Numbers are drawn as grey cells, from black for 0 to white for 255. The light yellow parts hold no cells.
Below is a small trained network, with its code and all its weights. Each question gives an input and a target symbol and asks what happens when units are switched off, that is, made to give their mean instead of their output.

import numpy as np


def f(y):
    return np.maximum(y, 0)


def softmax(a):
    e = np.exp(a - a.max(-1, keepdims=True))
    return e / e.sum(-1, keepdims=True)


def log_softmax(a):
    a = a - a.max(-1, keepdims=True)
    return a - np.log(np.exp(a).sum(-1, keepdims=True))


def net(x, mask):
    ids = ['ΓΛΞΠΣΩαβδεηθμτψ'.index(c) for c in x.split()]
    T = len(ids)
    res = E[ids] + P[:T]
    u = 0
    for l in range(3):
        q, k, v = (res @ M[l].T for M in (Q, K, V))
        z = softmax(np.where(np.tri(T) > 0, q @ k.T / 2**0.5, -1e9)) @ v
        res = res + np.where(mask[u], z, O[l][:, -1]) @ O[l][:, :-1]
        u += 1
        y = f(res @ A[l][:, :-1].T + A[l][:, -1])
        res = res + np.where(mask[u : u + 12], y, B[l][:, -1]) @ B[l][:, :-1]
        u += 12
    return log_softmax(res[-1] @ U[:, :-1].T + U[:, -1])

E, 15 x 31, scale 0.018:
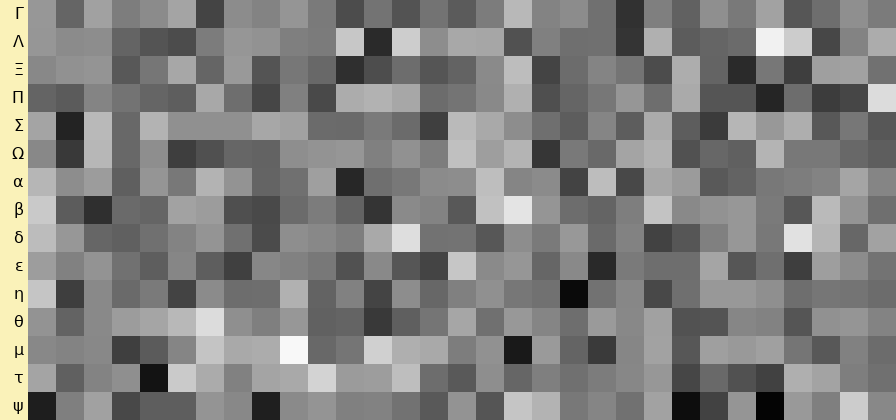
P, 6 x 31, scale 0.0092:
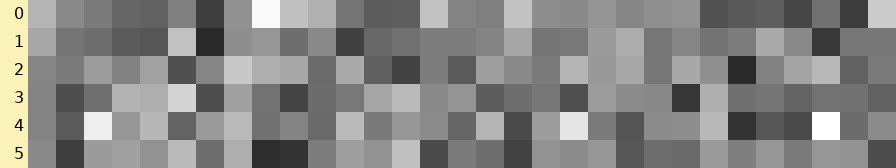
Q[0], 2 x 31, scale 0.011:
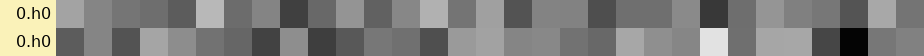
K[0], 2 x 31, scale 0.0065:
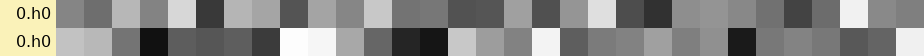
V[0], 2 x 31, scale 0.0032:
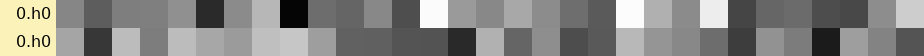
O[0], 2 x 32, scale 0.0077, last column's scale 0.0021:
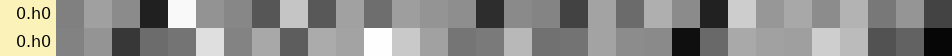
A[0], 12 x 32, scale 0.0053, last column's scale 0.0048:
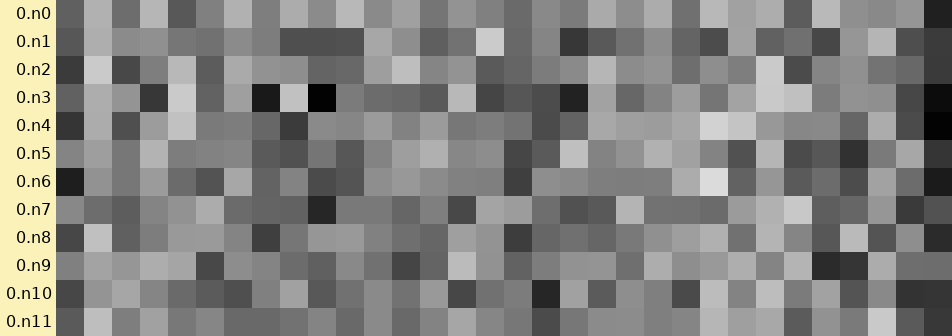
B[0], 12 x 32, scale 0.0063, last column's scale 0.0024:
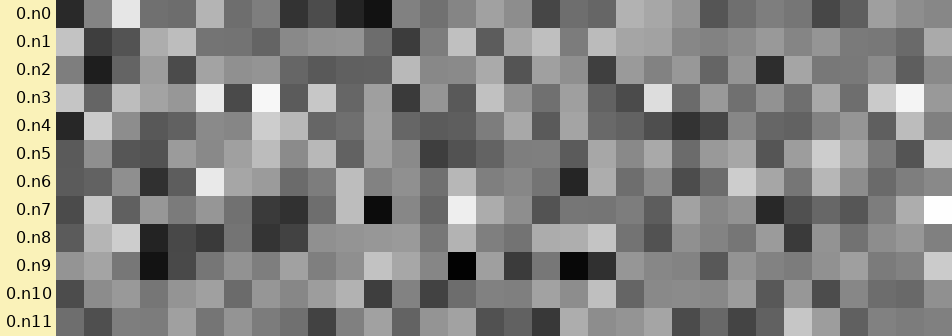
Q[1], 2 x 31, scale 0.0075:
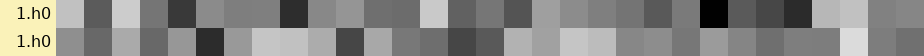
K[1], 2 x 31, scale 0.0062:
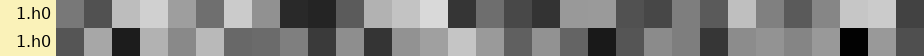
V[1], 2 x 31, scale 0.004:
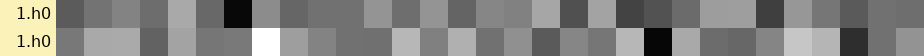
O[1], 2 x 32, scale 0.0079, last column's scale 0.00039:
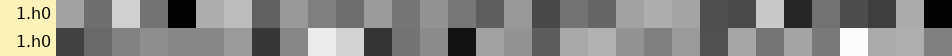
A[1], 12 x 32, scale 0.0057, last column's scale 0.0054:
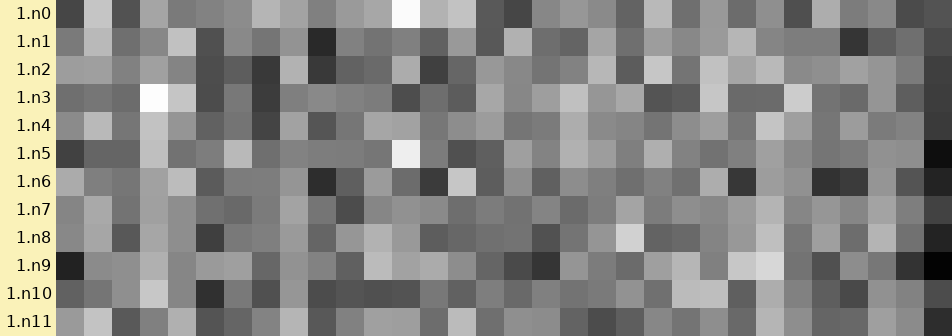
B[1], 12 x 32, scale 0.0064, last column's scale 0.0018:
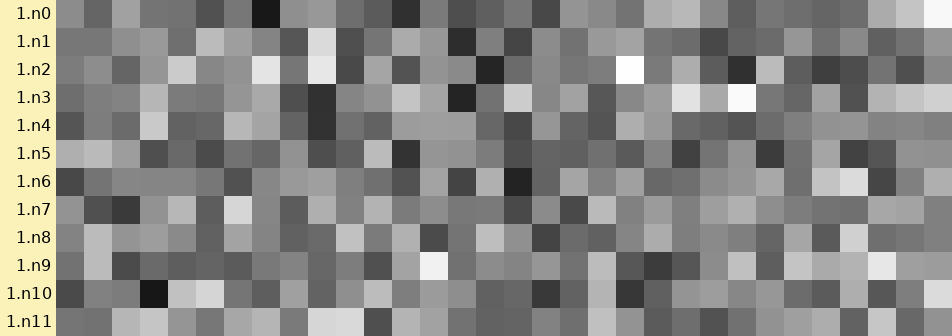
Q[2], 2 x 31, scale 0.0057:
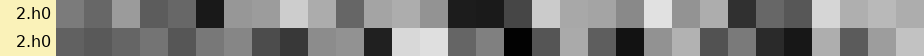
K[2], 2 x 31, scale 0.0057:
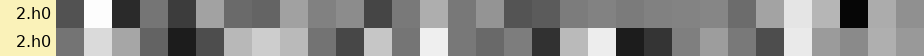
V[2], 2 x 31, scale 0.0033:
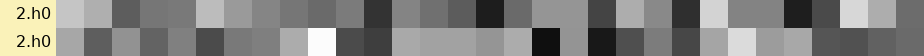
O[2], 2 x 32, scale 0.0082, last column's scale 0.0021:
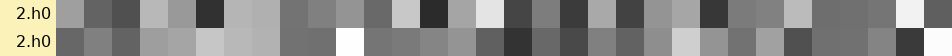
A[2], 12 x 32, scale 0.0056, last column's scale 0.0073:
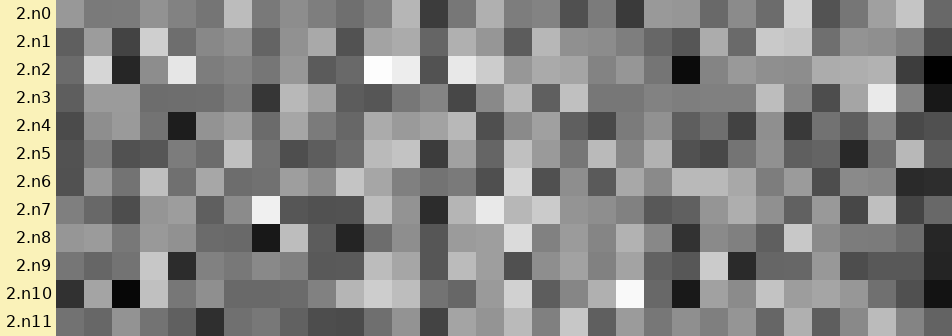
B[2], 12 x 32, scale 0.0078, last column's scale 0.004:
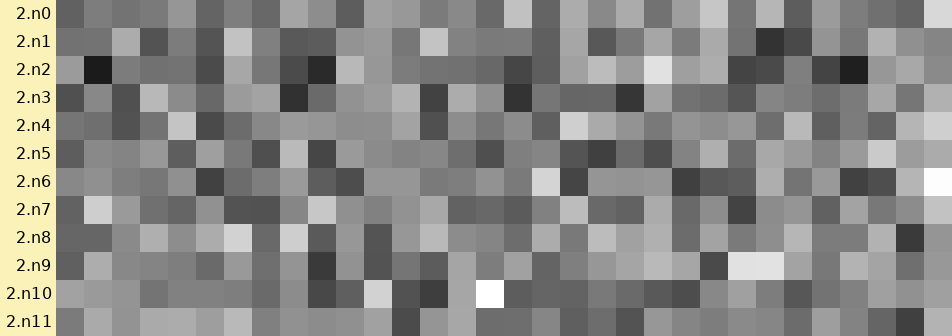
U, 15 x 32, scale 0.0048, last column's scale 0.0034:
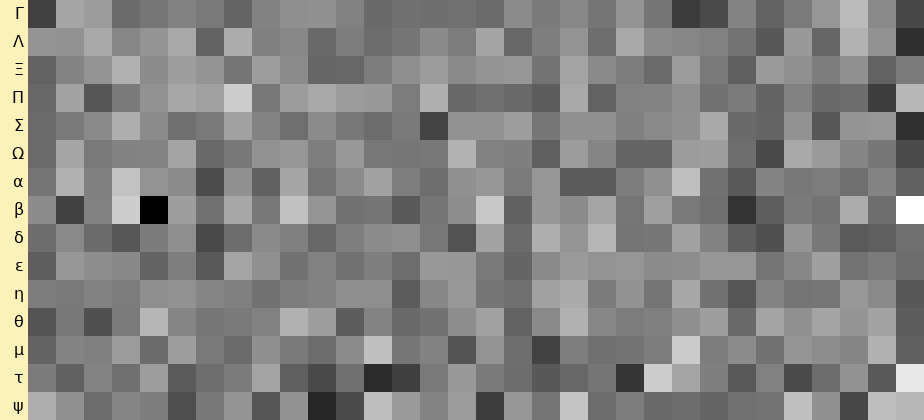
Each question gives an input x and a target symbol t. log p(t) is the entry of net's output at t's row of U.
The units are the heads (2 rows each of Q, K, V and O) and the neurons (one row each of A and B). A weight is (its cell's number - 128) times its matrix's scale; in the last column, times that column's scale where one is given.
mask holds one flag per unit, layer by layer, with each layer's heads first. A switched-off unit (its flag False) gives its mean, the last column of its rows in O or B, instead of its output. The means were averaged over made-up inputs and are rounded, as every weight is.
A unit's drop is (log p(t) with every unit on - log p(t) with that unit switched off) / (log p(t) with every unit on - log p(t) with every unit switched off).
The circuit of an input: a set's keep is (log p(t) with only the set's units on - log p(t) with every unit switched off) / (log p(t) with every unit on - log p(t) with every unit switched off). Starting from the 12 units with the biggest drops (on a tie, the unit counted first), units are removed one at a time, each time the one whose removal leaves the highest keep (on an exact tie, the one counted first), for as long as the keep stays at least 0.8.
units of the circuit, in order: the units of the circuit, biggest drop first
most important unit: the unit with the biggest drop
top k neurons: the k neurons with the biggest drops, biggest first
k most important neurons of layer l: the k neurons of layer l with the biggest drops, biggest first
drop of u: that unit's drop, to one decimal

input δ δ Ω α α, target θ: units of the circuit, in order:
0.h0, 1.h0
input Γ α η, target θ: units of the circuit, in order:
1.h0, 0.h0
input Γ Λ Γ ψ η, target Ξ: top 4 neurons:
2.n8, 0.n1, 2.n11, 0.n7
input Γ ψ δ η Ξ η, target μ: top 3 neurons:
0.n7, 2.n5, 2.n0
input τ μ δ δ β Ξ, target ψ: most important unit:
1.h0
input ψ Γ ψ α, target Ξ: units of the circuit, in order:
2.h0, 2.n8, 2.n11
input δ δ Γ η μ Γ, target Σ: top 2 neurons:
1.n3, 2.n6
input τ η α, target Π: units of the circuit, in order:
2.h0, 0.h0
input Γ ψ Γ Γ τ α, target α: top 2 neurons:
2.n7, 1.n3
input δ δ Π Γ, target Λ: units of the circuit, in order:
0.h0, 0.n3
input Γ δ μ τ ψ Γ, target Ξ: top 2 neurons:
2.n8, 2.n11
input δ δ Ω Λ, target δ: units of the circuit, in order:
2.h0, 0.h0
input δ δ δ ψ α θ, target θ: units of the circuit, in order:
0.n7, 1.h0, 0.h0
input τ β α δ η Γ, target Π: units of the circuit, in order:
2.h0, 0.h0
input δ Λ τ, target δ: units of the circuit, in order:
2.h0
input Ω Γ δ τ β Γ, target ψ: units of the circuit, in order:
1.h0, 1.n6, 2.h0, 0.n7
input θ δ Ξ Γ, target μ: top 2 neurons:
2.n5, 0.n7
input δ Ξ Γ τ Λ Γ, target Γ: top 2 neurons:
2.n3, 0.n7
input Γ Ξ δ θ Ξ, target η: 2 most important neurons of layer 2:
2.n2, 2.n10
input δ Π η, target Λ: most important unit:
0.h0
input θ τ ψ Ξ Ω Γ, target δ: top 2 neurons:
0.n7, 2.n4
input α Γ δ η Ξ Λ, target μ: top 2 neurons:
0.n7, 2.n5
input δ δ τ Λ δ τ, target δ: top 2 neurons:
2.n4, 2.n6
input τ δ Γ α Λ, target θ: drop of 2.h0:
0.1
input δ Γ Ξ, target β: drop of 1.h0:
0.5
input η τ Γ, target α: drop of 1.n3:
0.4
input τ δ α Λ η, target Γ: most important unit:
1.h0
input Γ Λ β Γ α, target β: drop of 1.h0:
0.8
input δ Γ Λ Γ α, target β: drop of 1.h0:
0.6
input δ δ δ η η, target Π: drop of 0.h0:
0.4
